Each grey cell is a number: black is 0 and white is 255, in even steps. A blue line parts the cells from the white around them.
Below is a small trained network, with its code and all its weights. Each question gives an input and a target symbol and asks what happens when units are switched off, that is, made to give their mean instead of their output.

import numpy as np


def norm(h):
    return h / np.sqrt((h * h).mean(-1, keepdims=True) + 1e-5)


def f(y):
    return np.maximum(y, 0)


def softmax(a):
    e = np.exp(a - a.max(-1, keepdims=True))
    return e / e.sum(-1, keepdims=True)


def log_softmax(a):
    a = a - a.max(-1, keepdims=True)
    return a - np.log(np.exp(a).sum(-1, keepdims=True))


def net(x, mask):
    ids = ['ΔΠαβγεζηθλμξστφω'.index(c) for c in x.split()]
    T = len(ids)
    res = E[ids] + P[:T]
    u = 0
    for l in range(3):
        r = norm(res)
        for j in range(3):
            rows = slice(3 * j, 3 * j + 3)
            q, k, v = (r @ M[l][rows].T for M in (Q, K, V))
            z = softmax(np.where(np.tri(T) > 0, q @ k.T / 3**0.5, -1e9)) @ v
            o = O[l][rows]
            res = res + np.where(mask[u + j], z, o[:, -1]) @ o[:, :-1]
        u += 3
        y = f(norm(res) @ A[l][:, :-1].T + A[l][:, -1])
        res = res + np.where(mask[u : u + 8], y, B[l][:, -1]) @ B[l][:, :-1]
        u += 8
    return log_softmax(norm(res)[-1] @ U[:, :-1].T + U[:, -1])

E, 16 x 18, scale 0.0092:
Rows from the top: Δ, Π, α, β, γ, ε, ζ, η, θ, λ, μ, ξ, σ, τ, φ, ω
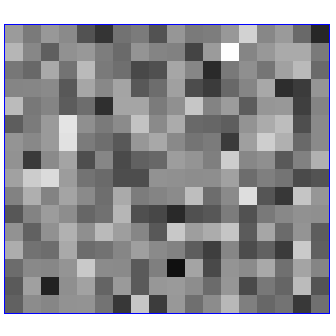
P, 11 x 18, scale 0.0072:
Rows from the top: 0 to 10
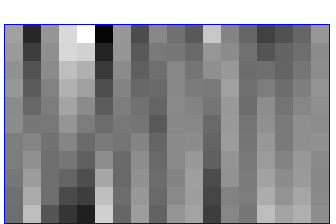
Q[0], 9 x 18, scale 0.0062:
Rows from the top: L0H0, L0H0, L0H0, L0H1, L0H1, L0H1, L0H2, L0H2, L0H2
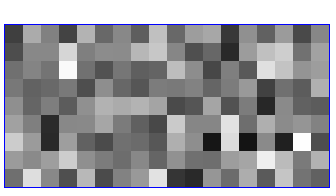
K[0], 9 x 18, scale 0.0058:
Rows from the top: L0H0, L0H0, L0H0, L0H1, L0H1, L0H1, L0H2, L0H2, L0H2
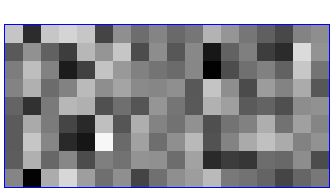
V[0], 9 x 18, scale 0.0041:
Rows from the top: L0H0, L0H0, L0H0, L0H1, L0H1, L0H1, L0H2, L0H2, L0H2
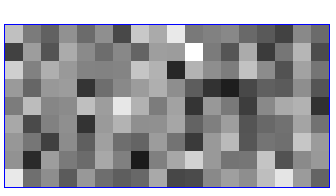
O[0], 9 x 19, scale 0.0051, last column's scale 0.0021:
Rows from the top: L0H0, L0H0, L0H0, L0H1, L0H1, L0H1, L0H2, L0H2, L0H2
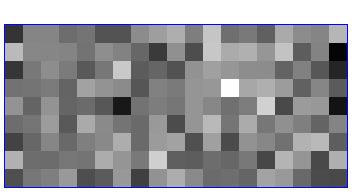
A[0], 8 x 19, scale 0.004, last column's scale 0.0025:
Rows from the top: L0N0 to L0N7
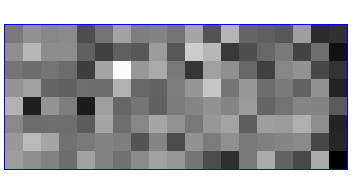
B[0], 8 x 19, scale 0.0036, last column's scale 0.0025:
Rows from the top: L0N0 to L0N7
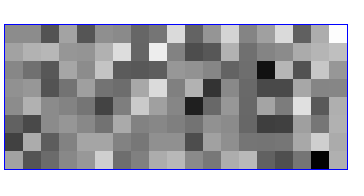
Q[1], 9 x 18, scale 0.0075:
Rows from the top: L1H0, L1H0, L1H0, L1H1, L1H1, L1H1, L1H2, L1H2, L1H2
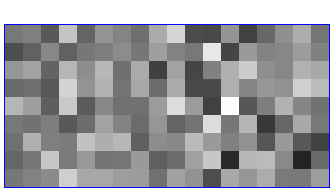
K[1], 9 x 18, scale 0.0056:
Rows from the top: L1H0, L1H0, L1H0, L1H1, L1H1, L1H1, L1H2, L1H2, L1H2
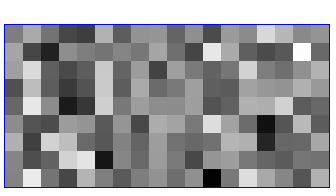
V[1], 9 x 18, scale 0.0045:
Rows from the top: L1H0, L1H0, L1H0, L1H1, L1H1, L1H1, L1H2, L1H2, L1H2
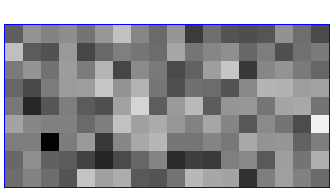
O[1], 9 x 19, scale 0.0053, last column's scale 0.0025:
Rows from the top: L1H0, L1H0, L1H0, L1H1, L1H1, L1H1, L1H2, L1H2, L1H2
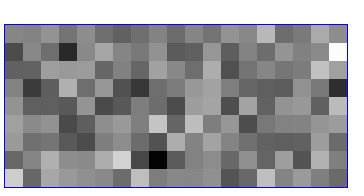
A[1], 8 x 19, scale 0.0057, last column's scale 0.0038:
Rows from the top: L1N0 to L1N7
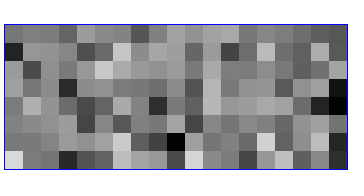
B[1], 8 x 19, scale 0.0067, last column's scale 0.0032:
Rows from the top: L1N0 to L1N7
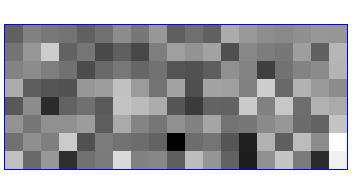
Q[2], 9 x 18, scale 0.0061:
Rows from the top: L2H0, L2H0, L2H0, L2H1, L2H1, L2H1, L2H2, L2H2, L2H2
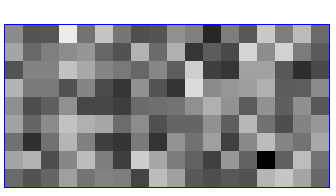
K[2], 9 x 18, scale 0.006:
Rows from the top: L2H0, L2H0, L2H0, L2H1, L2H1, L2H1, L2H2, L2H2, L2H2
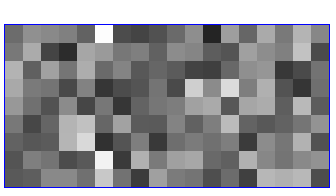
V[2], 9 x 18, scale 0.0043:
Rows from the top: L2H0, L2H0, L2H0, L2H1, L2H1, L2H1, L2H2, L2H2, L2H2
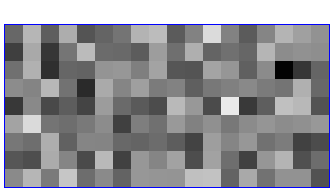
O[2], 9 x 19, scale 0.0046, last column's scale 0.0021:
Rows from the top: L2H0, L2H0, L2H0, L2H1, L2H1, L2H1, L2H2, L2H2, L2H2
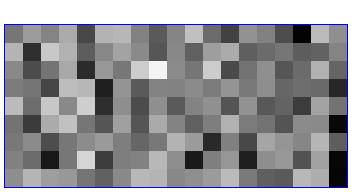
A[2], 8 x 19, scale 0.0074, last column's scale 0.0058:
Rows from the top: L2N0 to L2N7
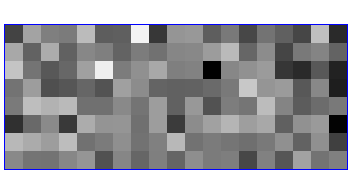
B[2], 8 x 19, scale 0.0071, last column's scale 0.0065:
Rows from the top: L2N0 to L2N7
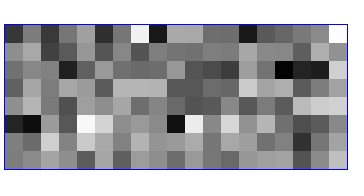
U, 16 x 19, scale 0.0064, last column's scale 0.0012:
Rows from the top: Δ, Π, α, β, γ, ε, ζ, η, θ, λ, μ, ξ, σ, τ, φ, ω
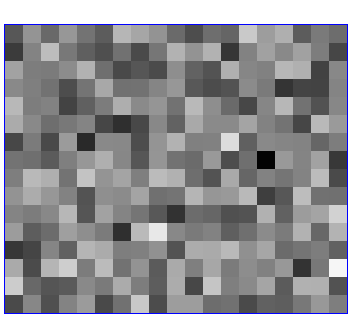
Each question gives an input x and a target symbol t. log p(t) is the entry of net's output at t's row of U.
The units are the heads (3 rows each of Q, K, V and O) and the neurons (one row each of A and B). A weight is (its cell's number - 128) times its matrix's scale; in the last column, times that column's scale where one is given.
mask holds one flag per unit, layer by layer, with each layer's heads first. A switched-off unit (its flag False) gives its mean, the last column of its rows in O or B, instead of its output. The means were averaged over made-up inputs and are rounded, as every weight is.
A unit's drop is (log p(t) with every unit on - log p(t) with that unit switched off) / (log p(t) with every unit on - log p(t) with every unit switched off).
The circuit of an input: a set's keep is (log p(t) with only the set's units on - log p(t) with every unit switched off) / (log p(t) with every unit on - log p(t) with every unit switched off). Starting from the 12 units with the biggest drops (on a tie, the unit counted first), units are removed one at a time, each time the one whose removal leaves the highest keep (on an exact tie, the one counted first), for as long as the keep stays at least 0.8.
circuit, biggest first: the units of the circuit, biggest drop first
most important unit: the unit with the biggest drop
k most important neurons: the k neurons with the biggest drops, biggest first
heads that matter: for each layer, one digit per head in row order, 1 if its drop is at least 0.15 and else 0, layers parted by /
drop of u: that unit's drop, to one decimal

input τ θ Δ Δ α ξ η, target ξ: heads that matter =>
000 / 001 / 000
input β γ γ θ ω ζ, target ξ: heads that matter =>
000 / 000 / 100
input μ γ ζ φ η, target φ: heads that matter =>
001 / 000 / 000
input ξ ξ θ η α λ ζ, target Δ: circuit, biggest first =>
L0H0, L1N4
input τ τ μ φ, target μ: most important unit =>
L1N6
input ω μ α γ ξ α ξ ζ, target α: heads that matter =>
000 / 000 / 100
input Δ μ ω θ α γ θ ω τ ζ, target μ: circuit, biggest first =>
L0H0, L1N6
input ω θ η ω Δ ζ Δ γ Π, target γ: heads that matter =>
000 / 010 / 000
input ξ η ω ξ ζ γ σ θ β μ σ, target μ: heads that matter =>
000 / 001 / 000
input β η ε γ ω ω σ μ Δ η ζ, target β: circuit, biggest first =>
L0H0, L2N2
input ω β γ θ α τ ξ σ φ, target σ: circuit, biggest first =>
L0H1, L2N5
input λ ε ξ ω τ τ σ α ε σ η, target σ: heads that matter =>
000 / 000 / 000
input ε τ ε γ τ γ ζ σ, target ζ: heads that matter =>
010 / 000 / 000
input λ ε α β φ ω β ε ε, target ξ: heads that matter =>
000 / 000 / 100
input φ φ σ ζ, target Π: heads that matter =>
100 / 000 / 000
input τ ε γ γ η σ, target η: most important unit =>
L0H2
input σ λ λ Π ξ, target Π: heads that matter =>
001 / 000 / 000
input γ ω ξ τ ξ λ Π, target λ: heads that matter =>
000 / 000 / 001
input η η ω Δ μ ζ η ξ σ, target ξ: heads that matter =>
010 / 001 / 000
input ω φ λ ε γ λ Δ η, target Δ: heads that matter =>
000 / 000 / 000
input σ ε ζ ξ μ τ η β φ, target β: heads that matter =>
000 / 000 / 000
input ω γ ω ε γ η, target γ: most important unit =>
L1H1
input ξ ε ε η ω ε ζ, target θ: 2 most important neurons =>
L2N4, L2N0
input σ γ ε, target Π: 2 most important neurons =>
L1N1, L2N0
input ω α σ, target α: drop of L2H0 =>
0.2
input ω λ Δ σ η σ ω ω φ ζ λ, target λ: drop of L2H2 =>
0.3
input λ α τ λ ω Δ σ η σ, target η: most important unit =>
L0N2
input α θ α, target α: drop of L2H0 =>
0.4
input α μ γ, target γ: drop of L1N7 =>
0.2
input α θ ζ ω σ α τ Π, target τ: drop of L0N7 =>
0.0
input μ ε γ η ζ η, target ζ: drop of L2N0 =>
0.1
